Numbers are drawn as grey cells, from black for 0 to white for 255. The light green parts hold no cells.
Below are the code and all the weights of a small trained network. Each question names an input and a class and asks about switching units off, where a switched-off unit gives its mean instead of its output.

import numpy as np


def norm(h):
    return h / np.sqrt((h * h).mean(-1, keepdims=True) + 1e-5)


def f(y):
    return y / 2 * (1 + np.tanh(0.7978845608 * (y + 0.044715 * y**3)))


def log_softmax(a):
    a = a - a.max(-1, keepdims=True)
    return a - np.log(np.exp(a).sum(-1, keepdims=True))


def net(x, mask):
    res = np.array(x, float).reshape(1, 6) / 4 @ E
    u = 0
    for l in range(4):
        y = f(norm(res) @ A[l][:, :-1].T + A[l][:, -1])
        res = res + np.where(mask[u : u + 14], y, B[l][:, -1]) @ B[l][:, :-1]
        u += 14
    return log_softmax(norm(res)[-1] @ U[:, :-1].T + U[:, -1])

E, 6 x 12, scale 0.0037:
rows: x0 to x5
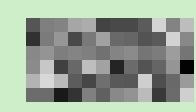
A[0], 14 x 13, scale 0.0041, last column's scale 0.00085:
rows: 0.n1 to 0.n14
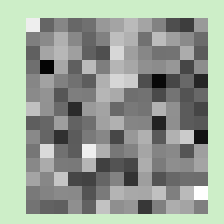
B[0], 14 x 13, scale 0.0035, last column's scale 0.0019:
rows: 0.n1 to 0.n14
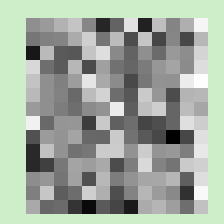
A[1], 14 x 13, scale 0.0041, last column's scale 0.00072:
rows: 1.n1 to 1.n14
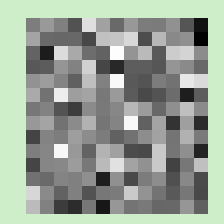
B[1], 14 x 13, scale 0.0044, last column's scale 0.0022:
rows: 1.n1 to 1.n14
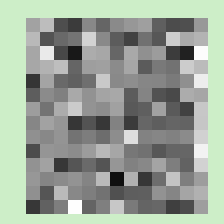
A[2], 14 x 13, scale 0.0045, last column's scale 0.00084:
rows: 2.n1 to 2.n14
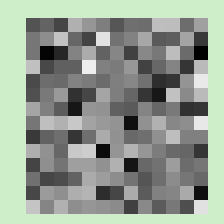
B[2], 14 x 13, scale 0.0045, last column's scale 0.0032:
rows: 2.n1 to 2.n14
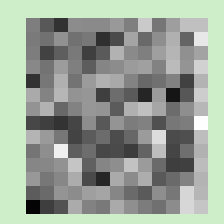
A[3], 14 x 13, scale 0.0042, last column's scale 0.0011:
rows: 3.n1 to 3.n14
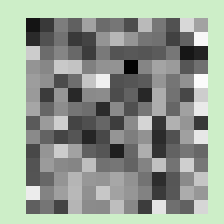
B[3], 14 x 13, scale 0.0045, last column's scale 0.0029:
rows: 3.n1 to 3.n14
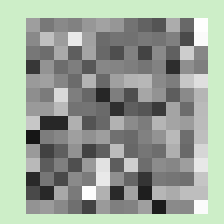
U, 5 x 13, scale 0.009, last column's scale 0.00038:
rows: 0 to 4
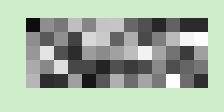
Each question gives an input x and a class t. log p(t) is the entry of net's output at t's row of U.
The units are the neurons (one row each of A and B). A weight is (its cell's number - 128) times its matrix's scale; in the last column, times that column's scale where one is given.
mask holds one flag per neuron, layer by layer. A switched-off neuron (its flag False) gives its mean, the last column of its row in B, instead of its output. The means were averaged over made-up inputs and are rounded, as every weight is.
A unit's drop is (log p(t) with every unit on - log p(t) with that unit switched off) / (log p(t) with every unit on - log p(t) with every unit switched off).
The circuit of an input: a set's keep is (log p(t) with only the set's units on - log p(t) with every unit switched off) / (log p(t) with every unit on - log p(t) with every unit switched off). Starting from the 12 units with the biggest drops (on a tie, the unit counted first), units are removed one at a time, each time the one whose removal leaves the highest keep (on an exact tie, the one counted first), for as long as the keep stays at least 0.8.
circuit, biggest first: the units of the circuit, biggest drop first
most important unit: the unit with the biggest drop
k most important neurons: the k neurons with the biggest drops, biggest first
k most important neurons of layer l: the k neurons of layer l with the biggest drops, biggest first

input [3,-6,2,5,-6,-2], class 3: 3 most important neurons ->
[2.n10 0.n3 1.n5]
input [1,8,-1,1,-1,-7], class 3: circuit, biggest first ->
[3.n6]
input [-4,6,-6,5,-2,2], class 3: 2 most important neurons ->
[2.n6 0.n8]
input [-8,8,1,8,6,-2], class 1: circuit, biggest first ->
[0.n8 3.n3]
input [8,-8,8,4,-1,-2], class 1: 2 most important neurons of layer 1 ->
[1.n12 1.n7]
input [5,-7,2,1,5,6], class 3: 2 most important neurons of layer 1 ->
[1.n10 1.n5]
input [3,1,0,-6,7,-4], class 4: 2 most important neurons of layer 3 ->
[3.n8 3.n10]
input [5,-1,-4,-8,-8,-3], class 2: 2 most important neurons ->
[1.n3 0.n2]
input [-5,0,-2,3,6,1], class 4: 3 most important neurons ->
[2.n2 3.n8 1.n3]
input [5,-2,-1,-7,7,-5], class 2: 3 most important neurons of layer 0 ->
[0.n3 0.n14 0.n8]
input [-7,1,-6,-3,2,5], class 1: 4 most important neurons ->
[3.n13 0.n8 0.n5 0.n12]
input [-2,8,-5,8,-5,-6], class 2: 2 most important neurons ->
[2.n7 1.n1]
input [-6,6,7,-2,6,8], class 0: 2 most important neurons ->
[0.n9 1.n14]
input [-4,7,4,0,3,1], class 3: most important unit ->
2.n6
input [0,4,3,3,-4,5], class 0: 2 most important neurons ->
[1.n14 0.n9]
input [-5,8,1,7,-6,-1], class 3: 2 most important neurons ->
[2.n6 0.n13]
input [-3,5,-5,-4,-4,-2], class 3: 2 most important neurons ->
[0.n14 2.n6]
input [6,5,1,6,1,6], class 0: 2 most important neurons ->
[0.n9 1.n3]
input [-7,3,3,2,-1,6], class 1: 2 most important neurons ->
[0.n8 3.n13]
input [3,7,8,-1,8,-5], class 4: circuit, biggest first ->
[3.n8]
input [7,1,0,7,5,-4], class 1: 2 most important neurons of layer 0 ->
[0.n11 0.n13]
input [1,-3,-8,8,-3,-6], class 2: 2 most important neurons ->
[1.n1 0.n9]
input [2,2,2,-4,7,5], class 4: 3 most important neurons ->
[3.n8 0.n12 2.n2]
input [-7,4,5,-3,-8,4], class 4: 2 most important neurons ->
[2.n3 0.n14]
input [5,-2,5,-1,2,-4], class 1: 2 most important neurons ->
[0.n9 0.n11]
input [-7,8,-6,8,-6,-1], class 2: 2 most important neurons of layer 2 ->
[2.n7 2.n9]
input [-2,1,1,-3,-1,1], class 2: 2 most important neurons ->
[0.n3 1.n5]
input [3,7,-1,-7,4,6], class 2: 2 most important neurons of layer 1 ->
[1.n3 1.n13]
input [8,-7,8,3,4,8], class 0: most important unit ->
1.n14
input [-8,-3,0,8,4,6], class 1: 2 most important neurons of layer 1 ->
[1.n3 1.n13]
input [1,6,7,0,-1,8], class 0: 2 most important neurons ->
[1.n14 0.n9]
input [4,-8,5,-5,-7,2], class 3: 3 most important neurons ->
[2.n10 1.n8 3.n7]
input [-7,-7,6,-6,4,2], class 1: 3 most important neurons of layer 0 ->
[0.n5 0.n3 0.n10]
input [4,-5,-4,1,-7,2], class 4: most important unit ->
2.n1
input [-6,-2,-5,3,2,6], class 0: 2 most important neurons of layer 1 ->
[1.n14 1.n8]
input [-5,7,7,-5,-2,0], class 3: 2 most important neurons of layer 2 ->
[2.n6 2.n9]
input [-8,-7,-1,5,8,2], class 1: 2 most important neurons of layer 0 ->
[0.n5 0.n6]
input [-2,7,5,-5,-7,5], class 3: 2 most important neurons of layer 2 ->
[2.n6 2.n9]
